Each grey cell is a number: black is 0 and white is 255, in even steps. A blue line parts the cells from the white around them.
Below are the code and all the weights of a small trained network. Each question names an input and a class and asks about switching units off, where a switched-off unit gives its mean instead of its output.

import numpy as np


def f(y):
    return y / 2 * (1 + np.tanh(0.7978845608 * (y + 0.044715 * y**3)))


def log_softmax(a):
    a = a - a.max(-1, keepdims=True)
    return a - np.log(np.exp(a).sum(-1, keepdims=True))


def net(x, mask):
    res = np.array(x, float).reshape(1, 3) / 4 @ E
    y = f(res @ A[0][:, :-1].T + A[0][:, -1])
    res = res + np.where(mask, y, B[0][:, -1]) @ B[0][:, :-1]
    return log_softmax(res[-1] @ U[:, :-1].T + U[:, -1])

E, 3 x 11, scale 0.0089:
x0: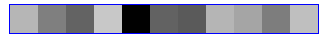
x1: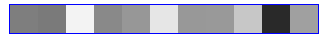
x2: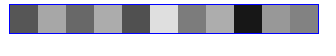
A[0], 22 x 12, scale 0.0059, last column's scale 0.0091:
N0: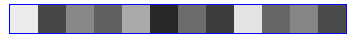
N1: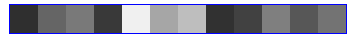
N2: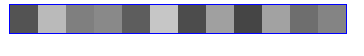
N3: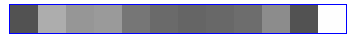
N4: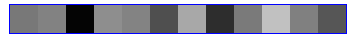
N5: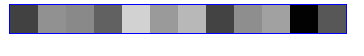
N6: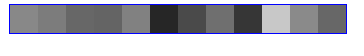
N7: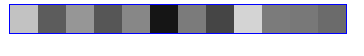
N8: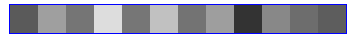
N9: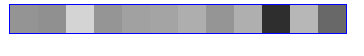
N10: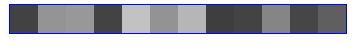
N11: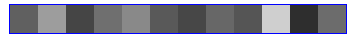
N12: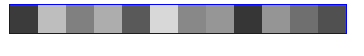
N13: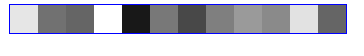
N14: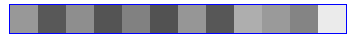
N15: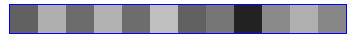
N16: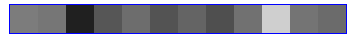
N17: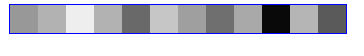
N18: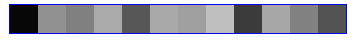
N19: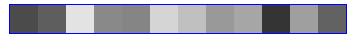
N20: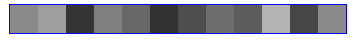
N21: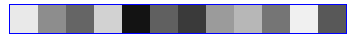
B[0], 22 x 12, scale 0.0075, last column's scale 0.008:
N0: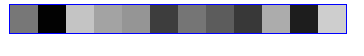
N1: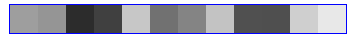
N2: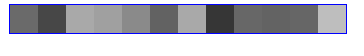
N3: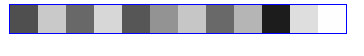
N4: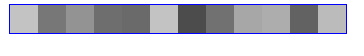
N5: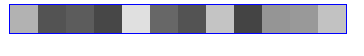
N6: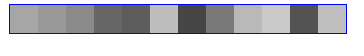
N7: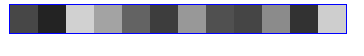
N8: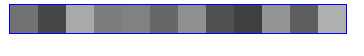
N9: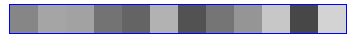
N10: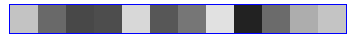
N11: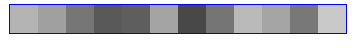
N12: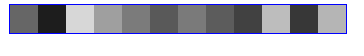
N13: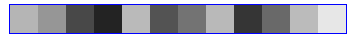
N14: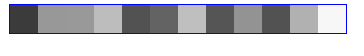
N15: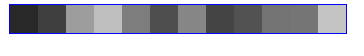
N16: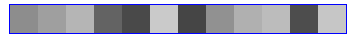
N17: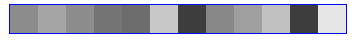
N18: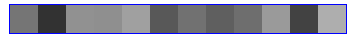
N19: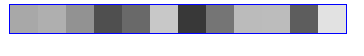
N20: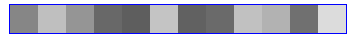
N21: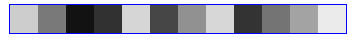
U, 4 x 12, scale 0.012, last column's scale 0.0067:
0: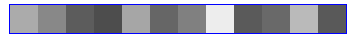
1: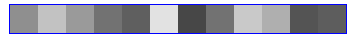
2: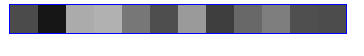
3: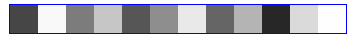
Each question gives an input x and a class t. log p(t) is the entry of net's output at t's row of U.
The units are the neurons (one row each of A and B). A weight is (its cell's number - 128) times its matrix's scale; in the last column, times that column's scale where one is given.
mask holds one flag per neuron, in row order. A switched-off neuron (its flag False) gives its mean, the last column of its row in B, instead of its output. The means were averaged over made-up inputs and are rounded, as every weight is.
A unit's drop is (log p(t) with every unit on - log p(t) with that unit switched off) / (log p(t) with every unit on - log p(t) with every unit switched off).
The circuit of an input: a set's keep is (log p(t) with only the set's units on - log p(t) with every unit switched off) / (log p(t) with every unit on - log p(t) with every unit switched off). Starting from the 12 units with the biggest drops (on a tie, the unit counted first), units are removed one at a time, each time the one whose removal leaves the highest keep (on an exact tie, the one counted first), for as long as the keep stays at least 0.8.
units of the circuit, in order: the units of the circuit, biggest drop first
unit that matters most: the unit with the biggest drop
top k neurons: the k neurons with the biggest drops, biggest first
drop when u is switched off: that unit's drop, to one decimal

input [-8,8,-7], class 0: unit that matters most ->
N1
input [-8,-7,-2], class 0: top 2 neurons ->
[N1, N10]
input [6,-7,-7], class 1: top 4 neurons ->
[N20, N16, N6, N4]
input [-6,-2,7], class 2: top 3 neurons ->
[N12, N15, N2]
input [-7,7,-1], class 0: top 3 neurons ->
[N1, N10, N5]
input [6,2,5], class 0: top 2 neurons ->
[N13, N21]
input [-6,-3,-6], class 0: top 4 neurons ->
[N1, N10, N5, N15]
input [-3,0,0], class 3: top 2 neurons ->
[N21, N13]
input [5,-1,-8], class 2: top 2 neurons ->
[N7, N0]
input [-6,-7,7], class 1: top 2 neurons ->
[N11, N20]
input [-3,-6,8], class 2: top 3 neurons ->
[N15, N12, N2]
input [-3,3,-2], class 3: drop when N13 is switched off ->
0.2
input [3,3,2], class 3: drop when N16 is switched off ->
0.1
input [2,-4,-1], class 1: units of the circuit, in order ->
[N20]
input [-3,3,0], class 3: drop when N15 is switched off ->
0.0
